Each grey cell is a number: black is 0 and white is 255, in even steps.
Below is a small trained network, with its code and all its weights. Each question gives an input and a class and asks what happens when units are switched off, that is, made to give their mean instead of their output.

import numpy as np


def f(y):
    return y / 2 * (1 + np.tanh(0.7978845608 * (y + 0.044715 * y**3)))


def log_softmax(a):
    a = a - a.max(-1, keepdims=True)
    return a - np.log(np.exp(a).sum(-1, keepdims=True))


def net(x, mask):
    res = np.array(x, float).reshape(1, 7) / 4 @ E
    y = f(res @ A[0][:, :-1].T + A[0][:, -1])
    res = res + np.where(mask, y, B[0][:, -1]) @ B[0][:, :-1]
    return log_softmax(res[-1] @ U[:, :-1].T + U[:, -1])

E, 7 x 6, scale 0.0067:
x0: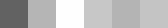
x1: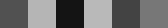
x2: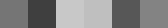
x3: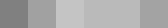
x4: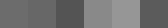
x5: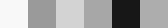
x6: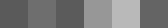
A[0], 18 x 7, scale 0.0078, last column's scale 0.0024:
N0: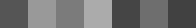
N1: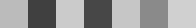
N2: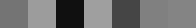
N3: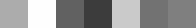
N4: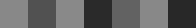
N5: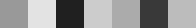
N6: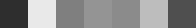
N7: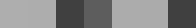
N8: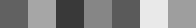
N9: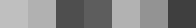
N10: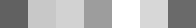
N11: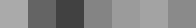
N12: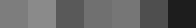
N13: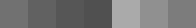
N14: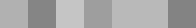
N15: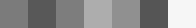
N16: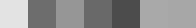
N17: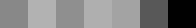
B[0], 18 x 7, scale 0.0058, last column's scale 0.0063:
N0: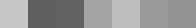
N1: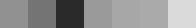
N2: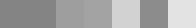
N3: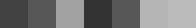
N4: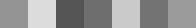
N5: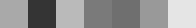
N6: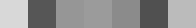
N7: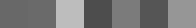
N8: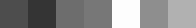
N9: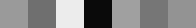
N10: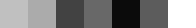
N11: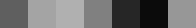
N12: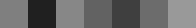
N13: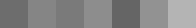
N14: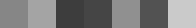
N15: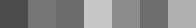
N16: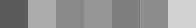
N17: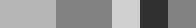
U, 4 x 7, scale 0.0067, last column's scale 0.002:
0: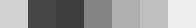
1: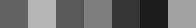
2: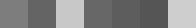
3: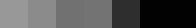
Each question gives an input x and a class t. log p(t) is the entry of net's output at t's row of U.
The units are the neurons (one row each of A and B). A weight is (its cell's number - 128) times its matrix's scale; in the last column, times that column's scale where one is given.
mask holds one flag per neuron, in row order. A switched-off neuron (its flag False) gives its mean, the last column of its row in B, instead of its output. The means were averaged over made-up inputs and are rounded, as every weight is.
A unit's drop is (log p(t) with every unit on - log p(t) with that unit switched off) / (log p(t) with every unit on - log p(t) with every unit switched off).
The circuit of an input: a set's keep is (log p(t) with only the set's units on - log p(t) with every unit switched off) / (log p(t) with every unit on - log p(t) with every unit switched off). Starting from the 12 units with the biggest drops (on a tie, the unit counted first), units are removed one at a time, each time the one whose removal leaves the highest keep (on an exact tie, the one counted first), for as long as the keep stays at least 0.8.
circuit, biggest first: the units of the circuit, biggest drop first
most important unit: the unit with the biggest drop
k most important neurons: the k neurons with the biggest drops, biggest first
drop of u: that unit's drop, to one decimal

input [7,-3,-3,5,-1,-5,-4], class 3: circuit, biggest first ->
N10
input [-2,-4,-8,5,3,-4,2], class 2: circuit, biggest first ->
N3, N9, N7
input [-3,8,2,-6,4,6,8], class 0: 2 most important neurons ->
N2, N0
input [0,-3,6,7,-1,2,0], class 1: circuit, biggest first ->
N10, N14, N5
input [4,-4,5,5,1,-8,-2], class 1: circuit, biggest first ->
N10, N5
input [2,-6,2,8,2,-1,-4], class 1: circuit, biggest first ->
N10, N14
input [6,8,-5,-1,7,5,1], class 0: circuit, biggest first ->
N8, N0, N5
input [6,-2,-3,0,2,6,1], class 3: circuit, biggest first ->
N10, N14
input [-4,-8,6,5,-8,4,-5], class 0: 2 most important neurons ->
N1, N11
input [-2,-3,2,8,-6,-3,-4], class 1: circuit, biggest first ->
N10, N5, N14
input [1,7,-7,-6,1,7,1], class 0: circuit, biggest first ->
N8, N2
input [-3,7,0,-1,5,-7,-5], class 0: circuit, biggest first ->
N2, N5
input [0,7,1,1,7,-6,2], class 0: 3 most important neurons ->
N5, N2, N10
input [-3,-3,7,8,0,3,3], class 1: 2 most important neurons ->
N5, N14
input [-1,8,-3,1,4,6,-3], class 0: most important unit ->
N8
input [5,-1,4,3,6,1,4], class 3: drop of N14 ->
0.1
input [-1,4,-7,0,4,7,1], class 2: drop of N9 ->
0.1
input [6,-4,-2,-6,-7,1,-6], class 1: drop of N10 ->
0.2
